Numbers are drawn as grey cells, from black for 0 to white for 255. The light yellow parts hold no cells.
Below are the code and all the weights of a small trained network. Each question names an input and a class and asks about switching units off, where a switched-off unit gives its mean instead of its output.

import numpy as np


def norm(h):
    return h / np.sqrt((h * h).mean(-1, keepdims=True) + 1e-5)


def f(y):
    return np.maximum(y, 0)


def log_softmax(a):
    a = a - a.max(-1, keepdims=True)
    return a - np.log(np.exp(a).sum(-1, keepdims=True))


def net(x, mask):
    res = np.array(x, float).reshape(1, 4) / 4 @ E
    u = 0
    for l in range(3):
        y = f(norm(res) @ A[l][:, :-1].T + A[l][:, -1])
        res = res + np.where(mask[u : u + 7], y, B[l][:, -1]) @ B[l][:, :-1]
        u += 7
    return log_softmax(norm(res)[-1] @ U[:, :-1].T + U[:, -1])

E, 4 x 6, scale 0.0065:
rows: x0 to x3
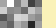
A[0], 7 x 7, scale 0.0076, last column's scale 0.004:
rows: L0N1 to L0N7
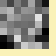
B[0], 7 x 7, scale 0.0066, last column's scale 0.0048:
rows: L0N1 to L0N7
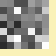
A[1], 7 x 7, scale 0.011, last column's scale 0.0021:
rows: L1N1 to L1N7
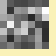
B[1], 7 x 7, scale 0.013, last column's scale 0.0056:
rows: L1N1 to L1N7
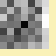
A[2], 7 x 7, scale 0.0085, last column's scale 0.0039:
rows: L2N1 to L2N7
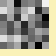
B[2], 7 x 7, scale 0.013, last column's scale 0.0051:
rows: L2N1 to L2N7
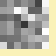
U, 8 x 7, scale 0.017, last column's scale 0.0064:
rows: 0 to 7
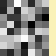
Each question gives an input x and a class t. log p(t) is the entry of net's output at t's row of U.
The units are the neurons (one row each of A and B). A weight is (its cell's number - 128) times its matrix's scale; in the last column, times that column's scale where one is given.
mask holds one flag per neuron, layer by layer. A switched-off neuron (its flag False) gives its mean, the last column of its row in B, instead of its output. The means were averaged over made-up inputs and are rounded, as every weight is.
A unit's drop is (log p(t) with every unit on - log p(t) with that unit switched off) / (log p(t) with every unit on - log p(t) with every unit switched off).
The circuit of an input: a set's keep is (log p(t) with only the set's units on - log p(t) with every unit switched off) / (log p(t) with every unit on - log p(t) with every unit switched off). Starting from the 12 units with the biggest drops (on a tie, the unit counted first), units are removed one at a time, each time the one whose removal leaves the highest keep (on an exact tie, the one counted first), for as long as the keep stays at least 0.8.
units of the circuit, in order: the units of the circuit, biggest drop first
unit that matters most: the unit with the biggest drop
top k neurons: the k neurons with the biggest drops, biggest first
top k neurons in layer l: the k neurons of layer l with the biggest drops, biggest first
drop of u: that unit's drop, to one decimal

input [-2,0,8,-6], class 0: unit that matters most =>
L0N7
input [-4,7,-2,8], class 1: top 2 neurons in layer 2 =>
(L2N3; L2N7)
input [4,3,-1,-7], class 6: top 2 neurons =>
(L1N4; L2N4)
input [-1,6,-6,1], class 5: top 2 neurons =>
(L1N2; L0N5)
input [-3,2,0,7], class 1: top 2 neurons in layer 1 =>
(L1N4; L1N6)
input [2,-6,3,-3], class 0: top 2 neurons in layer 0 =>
(L0N6; L0N7)
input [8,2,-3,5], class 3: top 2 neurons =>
(L1N5; L1N1)
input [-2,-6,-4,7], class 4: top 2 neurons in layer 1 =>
(L1N3; L1N7)
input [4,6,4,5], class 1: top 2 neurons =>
(L1N5; L2N3)
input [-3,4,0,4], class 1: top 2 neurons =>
(L2N3; L1N6)
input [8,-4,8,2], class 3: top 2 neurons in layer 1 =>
(L1N5; L1N4)
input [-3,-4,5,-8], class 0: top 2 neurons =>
(L0N6; L1N4)
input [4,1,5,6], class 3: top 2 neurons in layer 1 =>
(L1N5; L1N2)
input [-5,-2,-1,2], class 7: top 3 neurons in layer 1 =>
(L1N1; L1N6; L1N3)
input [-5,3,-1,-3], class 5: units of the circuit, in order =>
(L1N2)
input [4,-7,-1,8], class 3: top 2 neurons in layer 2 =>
(L2N7; L2N2)
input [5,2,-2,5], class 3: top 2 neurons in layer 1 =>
(L1N5; L1N1)
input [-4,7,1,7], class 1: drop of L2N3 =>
0.1
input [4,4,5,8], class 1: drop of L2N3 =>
0.2
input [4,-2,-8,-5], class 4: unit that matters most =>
L1N1
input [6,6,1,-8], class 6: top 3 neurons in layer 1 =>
(L1N4; L1N3; L1N1)
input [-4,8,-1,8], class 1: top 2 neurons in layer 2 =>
(L2N3; L2N7)
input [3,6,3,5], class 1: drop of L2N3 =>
0.1
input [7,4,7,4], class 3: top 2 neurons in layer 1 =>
(L1N5; L1N4)
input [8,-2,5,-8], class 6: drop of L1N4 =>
0.7
